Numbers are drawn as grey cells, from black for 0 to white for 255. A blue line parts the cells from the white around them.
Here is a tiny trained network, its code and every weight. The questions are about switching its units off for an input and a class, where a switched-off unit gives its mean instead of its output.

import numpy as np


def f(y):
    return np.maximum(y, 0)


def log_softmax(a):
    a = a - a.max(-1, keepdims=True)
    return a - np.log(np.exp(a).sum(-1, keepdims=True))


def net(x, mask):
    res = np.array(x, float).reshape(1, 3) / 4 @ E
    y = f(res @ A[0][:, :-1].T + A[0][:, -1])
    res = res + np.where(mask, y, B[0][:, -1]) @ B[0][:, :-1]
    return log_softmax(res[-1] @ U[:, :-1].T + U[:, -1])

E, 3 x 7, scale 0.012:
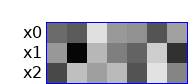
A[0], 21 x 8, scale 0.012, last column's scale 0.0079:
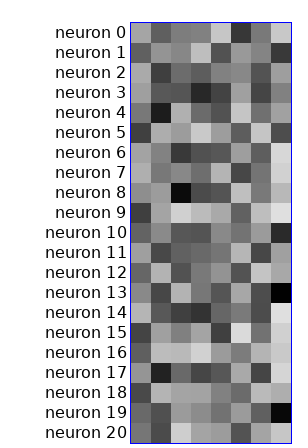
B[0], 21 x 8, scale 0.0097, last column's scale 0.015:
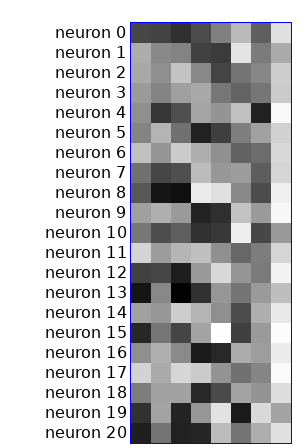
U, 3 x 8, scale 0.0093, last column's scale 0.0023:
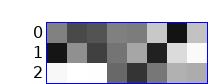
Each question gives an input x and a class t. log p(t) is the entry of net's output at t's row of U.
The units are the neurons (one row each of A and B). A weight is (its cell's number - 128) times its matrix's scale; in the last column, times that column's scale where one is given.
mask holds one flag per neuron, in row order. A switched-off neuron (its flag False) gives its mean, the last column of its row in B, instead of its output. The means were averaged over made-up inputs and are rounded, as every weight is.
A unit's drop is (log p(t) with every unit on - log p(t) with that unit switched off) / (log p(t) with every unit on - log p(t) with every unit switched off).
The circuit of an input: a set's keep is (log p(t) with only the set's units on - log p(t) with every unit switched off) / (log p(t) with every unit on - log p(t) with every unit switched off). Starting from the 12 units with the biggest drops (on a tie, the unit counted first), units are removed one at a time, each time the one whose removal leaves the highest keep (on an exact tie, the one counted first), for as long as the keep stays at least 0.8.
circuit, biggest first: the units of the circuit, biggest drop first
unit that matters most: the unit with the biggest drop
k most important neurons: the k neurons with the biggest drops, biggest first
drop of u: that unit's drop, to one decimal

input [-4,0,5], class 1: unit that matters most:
neuron 15
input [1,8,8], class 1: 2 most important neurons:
(neuron 15; neuron 19)
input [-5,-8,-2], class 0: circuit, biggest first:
(neuron 10; neuron 15)
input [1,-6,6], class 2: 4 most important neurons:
(neuron 9; neuron 16; neuron 20; neuron 18)
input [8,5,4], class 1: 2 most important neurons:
(neuron 19; neuron 20)
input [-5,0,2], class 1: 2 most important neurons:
(neuron 4; neuron 15)
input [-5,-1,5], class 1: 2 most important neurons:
(neuron 15; neuron 4)
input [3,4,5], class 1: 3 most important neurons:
(neuron 15; neuron 19; neuron 13)
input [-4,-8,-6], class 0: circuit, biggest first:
(neuron 10; neuron 15)
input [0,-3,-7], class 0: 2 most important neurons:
(neuron 15; neuron 0)
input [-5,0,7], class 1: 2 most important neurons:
(neuron 15; neuron 4)
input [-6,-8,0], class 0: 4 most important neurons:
(neuron 10; neuron 15; neuron 20; neuron 8)
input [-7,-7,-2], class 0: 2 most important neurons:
(neuron 10; neuron 15)
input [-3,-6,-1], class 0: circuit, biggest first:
(neuron 15)
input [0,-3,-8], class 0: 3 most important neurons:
(neuron 15; neuron 0; neuron 7)
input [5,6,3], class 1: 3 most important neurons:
(neuron 19; neuron 13; neuron 20)
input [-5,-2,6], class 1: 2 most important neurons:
(neuron 15; neuron 4)
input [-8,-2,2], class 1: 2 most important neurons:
(neuron 4; neuron 15)
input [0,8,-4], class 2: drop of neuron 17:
0.6
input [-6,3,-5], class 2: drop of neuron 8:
0.0
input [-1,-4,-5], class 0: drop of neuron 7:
0.1
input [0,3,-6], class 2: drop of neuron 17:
0.2
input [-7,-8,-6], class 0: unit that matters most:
neuron 10
